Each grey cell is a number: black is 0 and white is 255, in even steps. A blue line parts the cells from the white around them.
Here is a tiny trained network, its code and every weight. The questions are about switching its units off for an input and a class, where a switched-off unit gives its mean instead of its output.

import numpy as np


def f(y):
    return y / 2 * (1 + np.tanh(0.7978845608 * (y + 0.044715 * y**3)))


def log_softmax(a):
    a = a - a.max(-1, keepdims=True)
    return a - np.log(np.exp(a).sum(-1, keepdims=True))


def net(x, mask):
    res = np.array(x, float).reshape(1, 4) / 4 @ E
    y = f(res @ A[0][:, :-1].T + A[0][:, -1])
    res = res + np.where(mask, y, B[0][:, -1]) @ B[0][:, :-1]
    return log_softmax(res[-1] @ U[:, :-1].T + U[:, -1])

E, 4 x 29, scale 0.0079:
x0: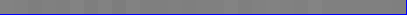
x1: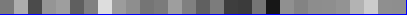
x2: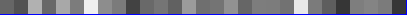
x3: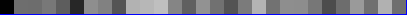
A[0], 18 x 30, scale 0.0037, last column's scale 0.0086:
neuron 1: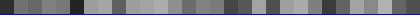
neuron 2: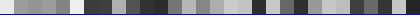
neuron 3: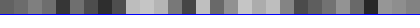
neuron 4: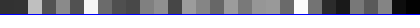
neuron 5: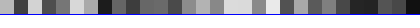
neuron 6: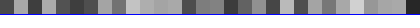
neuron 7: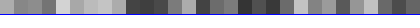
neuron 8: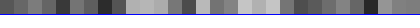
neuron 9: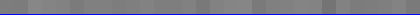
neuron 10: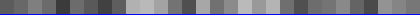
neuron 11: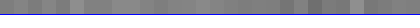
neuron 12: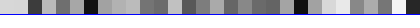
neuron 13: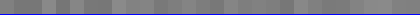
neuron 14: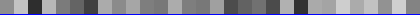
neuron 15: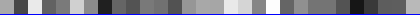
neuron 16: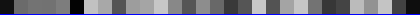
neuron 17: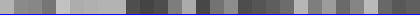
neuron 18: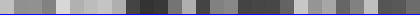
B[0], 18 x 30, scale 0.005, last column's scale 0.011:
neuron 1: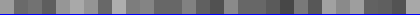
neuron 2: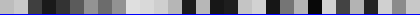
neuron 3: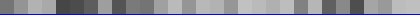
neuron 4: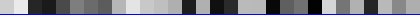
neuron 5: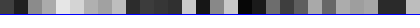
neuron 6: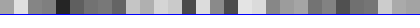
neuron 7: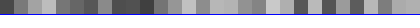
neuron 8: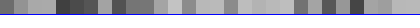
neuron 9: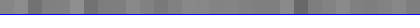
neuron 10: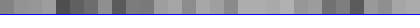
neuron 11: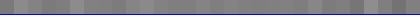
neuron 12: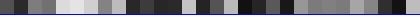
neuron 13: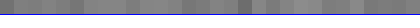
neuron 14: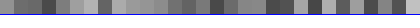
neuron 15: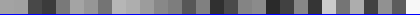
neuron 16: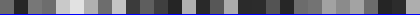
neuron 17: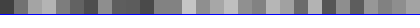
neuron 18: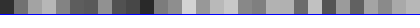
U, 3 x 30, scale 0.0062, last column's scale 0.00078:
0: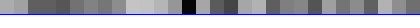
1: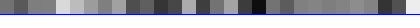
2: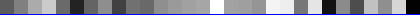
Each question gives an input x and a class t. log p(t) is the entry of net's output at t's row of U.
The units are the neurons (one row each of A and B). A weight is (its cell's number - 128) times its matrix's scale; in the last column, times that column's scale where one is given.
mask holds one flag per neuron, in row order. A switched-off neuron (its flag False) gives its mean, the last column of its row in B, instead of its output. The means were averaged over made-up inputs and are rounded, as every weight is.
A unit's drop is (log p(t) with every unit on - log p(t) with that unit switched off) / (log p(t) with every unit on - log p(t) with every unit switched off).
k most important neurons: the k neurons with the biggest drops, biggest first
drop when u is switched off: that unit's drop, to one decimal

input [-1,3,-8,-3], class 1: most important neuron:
[neuron 12]
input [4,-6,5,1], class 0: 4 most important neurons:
[neuron 4; neuron 15; neuron 12; neuron 16]
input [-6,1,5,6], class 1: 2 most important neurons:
[neuron 16; neuron 2]
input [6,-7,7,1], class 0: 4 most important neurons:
[neuron 4; neuron 15; neuron 12; neuron 16]
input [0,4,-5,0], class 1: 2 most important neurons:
[neuron 12; neuron 2]
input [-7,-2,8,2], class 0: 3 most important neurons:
[neuron 4; neuron 12; neuron 15]
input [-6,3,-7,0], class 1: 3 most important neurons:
[neuron 12; neuron 2; neuron 4]
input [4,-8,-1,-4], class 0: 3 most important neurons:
[neuron 2; neuron 15; neuron 12]
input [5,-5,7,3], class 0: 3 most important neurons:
[neuron 4; neuron 12; neuron 15]
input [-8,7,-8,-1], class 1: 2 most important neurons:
[neuron 12; neuron 2]
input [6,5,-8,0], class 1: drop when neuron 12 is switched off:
2.4
